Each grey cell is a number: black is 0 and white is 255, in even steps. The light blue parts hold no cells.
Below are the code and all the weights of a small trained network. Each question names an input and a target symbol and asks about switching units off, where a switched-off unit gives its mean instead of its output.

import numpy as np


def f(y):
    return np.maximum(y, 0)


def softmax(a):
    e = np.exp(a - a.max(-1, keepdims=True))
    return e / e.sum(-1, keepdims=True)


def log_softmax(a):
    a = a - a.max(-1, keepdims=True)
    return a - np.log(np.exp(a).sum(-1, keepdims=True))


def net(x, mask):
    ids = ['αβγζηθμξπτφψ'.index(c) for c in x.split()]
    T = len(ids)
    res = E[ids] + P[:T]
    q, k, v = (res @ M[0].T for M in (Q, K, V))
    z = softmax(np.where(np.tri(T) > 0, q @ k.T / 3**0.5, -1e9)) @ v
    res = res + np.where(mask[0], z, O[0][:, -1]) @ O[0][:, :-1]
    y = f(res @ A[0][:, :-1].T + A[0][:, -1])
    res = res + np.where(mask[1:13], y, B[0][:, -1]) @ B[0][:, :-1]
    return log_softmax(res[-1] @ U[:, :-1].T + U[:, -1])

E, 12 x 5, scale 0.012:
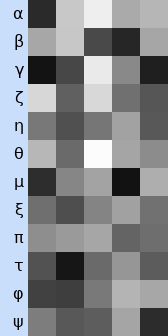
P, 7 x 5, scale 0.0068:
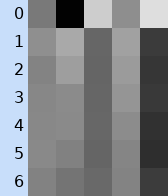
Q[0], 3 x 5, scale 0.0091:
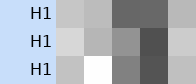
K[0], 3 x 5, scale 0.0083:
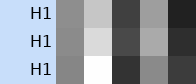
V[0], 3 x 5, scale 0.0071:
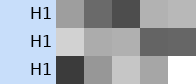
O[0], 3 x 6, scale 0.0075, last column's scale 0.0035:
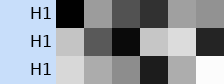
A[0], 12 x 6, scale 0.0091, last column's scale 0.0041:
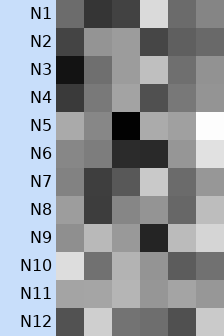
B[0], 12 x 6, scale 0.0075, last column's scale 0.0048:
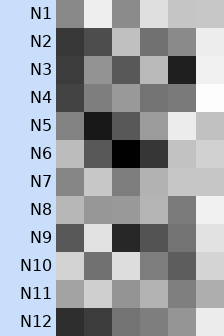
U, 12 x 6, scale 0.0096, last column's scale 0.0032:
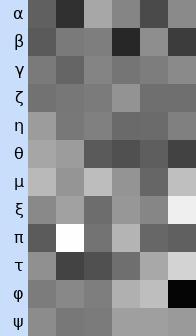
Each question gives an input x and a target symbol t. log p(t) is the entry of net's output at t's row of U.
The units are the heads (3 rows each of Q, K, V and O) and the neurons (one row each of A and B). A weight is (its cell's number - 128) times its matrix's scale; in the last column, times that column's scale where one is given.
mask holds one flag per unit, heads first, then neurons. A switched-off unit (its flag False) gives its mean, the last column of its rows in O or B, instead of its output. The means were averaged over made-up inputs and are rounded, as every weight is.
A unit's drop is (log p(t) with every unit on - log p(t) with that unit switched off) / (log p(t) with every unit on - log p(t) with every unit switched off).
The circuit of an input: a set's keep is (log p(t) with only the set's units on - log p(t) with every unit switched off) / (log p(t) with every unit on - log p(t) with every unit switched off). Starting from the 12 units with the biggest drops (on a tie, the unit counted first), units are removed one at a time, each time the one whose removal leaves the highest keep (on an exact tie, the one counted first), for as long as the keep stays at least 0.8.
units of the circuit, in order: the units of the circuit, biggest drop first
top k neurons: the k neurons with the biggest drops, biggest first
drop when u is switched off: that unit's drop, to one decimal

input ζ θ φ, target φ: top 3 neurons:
[N5; N1; N7]
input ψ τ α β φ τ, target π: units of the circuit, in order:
[H1; N1; N3]
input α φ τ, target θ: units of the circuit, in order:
[H1; N9; N6]
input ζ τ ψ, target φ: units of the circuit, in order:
[H1; N5; N1]
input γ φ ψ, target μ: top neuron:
[N10]
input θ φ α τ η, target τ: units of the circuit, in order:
[H1; N5; N6]
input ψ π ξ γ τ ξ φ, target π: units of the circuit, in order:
[H1; N1; N3]
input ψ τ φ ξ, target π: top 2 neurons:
[N1; N3]
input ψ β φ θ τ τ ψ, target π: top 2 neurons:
[N1; N7]
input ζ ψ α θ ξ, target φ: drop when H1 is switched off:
1.1
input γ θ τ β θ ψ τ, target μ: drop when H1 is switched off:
0.8
